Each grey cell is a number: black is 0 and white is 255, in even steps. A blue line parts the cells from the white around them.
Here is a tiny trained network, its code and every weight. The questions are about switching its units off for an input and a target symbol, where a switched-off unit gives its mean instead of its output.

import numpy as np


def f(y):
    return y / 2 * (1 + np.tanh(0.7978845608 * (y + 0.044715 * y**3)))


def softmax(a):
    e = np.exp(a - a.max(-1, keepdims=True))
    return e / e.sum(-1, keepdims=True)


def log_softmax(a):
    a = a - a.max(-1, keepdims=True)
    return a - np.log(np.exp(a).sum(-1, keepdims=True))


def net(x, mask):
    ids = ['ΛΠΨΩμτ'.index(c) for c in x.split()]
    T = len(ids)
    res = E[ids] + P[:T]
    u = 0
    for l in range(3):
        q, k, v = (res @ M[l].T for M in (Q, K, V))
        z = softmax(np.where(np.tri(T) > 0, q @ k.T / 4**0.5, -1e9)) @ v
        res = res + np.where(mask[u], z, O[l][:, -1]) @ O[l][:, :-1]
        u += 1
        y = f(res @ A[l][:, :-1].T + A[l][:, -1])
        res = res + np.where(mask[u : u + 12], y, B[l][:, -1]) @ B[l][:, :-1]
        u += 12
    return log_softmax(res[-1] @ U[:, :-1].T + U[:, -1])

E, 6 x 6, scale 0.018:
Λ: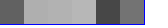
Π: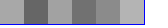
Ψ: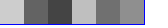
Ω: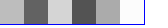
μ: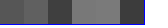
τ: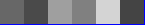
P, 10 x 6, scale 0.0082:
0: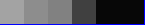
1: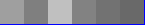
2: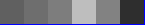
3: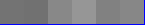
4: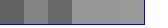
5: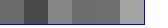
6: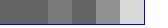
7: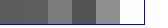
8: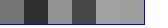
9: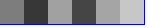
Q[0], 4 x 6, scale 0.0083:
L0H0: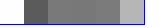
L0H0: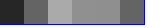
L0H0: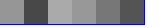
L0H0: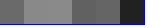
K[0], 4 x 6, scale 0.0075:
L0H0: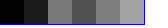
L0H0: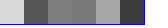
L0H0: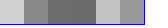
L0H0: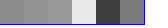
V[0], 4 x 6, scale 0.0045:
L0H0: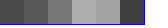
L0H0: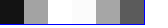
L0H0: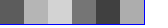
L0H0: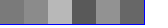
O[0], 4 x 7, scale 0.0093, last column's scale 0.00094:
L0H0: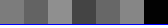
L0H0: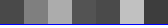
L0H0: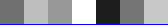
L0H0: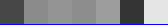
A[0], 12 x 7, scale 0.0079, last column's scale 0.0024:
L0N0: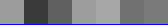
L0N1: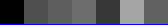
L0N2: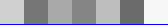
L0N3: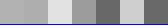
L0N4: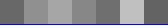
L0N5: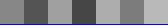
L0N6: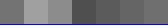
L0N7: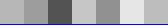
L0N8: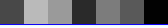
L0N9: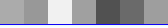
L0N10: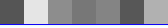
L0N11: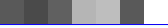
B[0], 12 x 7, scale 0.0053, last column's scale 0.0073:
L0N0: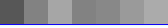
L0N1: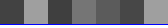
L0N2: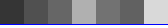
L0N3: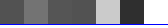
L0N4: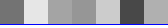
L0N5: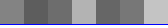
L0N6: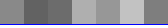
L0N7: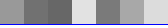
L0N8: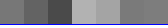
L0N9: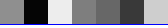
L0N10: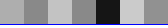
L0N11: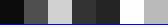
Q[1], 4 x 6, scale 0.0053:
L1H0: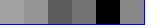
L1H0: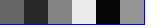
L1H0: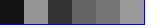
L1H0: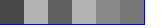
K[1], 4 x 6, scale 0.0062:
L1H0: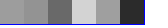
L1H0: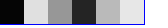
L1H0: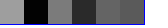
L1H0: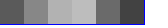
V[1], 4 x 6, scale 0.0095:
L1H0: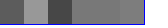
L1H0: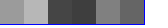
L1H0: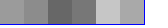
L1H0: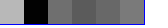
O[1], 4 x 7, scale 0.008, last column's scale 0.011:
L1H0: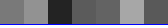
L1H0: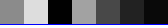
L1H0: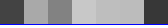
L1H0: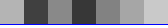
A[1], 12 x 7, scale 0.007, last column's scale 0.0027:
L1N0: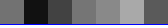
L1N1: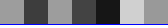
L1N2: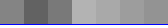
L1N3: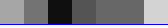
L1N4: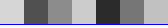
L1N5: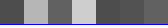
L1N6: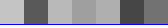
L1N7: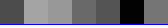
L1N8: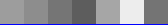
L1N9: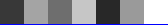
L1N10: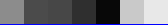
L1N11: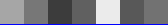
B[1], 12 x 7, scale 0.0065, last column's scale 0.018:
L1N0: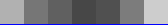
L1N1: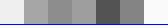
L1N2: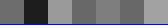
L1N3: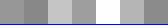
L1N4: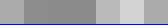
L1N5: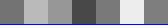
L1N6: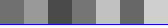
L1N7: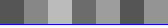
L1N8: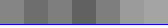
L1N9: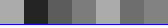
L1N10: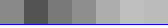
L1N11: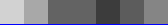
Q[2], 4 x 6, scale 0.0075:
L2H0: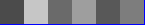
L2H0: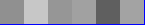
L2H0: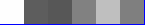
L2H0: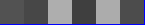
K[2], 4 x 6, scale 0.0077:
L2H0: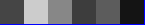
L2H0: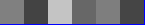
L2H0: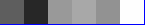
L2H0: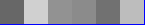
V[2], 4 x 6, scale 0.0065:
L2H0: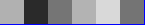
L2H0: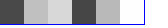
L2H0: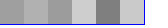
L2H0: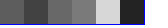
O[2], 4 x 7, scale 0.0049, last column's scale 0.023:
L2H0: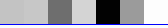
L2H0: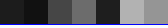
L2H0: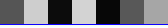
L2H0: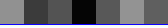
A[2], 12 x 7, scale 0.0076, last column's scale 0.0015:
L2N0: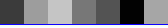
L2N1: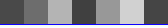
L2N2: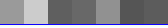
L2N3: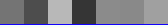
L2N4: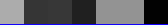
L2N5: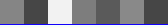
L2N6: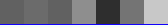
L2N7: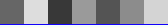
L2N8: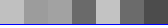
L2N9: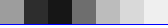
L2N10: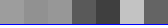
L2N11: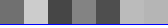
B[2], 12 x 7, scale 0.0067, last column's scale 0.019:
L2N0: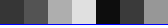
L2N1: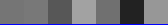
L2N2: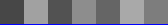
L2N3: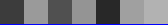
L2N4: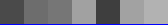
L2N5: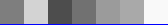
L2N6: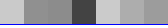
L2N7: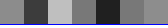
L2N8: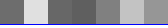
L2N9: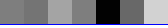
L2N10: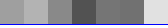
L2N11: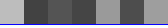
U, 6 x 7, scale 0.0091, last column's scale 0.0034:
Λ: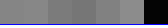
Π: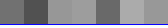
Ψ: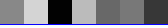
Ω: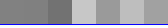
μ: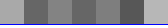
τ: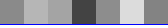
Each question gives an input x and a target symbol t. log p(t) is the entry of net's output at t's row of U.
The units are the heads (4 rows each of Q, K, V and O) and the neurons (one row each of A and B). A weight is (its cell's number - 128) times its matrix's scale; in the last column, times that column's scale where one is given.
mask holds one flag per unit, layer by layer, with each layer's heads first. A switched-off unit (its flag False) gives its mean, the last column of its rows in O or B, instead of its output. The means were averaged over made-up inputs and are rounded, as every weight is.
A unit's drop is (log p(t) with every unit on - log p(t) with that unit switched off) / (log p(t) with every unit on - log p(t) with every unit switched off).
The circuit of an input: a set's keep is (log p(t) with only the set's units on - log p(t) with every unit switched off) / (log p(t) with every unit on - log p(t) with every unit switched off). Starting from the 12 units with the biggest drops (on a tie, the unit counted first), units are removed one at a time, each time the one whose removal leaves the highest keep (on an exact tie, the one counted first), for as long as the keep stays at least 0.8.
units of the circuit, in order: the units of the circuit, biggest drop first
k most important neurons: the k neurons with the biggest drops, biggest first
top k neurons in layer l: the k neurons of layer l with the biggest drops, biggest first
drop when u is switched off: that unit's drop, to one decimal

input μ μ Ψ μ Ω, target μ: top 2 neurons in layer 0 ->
[L0N3; L0N9]
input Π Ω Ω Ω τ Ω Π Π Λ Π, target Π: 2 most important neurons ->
[L0N3; L1N1]
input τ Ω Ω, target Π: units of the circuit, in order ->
[L2H0; L1H0]
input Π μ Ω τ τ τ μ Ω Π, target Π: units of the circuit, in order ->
[L2H0]
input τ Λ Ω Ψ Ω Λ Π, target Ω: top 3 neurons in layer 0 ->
[L0N11; L0N3; L0N4]
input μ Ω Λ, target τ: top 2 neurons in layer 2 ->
[L2N5; L2N8]
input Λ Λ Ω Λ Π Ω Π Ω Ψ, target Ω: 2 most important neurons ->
[L0N3; L1N2]
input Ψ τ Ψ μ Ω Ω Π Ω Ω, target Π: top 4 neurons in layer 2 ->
[L2N5; L2N10; L2N6; L2N8]
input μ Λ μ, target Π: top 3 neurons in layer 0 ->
[L0N9; L0N1; L0N11]
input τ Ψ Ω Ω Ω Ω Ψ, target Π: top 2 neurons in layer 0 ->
[L0N7; L0N9]
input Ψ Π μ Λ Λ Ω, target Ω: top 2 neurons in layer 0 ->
[L0N3; L0N4]
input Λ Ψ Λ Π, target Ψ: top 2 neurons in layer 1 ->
[L1N4; L1N1]
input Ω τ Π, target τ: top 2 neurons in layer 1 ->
[L1N1; L1N10]
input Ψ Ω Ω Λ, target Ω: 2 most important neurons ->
[L0N3; L1N3]
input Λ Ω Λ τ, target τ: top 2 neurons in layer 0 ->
[L0N9; L0N11]
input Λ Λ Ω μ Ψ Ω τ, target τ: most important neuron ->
[L0N11]
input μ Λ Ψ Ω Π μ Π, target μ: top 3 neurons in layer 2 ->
[L2N5; L2N11; L2N3]
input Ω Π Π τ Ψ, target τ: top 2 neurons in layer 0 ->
[L0N11; L0N3]
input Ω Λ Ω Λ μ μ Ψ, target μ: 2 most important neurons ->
[L2N11; L2N5]
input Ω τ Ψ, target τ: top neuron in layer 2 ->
[L2N10]
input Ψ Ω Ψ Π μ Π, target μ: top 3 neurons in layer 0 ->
[L0N11; L0N9; L0N3]
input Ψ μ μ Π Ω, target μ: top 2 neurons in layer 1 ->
[L1N3; L1N4]
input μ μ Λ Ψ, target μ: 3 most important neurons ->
[L2N11; L2N5; L2N3]
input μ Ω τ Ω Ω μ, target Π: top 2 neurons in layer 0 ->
[L0N9; L0N4]
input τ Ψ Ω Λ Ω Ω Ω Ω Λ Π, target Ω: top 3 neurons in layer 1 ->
[L1N10; L1N4; L1N1]
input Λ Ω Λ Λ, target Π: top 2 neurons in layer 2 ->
[L2N0; L2N10]
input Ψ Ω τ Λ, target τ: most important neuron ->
[L0N10]
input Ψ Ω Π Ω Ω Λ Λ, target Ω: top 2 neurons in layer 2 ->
[L2N9; L2N10]
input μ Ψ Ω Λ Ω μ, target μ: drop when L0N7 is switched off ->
0.1
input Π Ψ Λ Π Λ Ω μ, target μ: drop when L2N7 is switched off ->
0.2
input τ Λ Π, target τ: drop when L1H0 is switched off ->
0.2
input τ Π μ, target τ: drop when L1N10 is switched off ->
-0.2
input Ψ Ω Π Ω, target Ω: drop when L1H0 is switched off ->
0.2
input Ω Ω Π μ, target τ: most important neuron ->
[L2N6]
